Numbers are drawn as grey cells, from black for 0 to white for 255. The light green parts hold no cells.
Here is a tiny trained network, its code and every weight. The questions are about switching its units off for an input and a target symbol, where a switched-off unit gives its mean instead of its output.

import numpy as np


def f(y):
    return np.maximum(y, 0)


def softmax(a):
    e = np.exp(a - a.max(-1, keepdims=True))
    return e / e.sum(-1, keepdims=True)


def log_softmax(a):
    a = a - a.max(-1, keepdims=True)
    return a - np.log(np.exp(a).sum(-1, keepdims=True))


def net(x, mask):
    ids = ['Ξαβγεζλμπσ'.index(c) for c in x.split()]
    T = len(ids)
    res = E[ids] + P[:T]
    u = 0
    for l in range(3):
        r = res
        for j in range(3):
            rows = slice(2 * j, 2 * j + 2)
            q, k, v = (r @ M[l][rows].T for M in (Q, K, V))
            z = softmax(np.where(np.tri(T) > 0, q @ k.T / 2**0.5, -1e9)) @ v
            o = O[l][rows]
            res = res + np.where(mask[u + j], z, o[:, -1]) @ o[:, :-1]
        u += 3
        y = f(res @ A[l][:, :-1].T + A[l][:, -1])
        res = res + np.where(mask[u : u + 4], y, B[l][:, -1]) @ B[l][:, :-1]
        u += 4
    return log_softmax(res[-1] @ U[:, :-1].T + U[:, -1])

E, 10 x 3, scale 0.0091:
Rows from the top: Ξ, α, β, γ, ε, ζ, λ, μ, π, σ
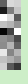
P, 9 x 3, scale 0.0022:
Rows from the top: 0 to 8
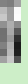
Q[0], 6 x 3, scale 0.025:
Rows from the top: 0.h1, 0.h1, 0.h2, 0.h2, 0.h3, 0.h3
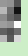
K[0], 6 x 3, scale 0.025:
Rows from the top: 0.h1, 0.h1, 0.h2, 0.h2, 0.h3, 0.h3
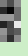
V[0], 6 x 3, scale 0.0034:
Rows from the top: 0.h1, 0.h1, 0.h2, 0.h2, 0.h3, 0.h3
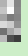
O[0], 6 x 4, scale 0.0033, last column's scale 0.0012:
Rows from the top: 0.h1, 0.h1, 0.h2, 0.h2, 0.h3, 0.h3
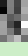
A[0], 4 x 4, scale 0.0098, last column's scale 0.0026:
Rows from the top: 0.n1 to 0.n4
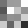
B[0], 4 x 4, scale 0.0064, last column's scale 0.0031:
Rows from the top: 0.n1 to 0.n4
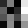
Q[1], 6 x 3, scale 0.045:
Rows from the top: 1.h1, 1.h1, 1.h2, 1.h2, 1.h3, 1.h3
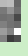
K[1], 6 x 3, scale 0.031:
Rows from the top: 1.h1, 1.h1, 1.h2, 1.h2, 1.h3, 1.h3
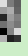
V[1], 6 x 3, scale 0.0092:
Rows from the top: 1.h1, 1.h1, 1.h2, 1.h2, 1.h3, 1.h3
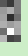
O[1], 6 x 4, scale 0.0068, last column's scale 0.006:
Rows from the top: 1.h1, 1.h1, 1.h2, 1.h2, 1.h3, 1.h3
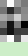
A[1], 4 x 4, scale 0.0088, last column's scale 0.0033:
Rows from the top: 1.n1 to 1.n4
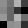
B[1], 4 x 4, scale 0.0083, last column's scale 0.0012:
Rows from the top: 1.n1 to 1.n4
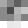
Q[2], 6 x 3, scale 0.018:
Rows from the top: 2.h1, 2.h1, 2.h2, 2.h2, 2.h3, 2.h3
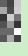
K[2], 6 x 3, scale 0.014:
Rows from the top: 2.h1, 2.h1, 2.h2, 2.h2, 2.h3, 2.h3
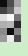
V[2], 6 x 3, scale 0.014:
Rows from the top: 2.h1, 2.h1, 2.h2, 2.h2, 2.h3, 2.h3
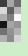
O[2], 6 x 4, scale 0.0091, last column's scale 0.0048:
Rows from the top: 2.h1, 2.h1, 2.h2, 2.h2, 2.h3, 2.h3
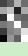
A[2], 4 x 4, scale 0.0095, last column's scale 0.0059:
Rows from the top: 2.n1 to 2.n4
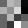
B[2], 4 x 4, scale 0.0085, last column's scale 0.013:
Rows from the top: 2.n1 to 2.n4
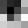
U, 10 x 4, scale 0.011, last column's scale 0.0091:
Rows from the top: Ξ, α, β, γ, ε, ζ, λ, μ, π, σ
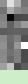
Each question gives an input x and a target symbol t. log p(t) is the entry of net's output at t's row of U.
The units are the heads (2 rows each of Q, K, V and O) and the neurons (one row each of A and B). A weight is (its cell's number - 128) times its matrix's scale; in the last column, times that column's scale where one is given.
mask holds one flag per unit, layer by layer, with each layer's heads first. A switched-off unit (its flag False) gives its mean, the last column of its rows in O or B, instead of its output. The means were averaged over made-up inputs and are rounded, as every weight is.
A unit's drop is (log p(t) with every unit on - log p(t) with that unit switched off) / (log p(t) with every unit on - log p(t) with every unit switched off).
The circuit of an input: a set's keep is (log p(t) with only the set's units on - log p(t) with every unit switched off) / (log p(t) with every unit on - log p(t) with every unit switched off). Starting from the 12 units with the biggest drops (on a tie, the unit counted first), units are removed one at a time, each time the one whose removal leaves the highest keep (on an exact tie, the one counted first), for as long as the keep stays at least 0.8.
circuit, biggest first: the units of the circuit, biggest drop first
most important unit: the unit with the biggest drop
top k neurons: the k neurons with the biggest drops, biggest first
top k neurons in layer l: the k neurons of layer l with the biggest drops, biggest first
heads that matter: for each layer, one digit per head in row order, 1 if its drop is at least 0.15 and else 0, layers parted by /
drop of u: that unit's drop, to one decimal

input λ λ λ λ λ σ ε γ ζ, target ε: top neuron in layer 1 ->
[1.n4]
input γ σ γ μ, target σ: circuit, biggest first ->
[1.h3, 2.h2]
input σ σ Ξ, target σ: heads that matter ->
000 / 001 / 100
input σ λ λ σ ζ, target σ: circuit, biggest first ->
[1.h3, 2.h2]
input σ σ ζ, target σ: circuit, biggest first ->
[2.h2, 1.h3]
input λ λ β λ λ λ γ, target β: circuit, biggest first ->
[2.h2, 1.h3]
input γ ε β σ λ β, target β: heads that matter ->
000 / 101 / 011
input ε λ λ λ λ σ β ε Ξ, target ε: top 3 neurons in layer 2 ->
[2.n1, 2.n4, 2.n3]
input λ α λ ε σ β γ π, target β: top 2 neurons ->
[2.n3, 1.n4]
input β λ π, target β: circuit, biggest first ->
[2.h2, 1.h3, 1.h1]
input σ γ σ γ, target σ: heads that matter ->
000 / 001 / 110
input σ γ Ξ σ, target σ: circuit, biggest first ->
[1.h3, 2.h2]
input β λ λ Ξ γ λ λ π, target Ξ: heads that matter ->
100 / 110 / 110
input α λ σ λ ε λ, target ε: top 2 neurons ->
[1.n4, 2.n1]
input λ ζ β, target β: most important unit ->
2.h2
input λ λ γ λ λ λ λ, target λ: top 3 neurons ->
[2.n4, 2.n1, 1.n4]
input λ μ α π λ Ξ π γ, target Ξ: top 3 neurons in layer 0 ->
[0.n2, 0.n1, 0.n3]
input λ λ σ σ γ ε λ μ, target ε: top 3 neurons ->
[1.n4, 2.n1, 0.n4]
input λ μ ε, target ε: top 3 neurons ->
[2.n1, 1.n4, 2.n2]
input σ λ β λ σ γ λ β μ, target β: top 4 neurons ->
[0.n2, 2.n4, 1.n4, 0.n1]
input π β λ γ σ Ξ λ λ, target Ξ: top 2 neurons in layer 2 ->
[2.n1, 2.n3]
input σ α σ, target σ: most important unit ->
2.h1
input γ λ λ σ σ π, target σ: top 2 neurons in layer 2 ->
[2.n1, 2.n2]
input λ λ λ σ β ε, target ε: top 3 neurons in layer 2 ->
[2.n1, 2.n2, 2.n4]
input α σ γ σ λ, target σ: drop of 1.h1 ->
-0.1
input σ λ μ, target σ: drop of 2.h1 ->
0.3
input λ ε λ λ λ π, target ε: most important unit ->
1.h1
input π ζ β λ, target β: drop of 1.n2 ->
-0.1
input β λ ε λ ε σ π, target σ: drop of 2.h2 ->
0.3
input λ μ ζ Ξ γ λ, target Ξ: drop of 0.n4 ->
0.0
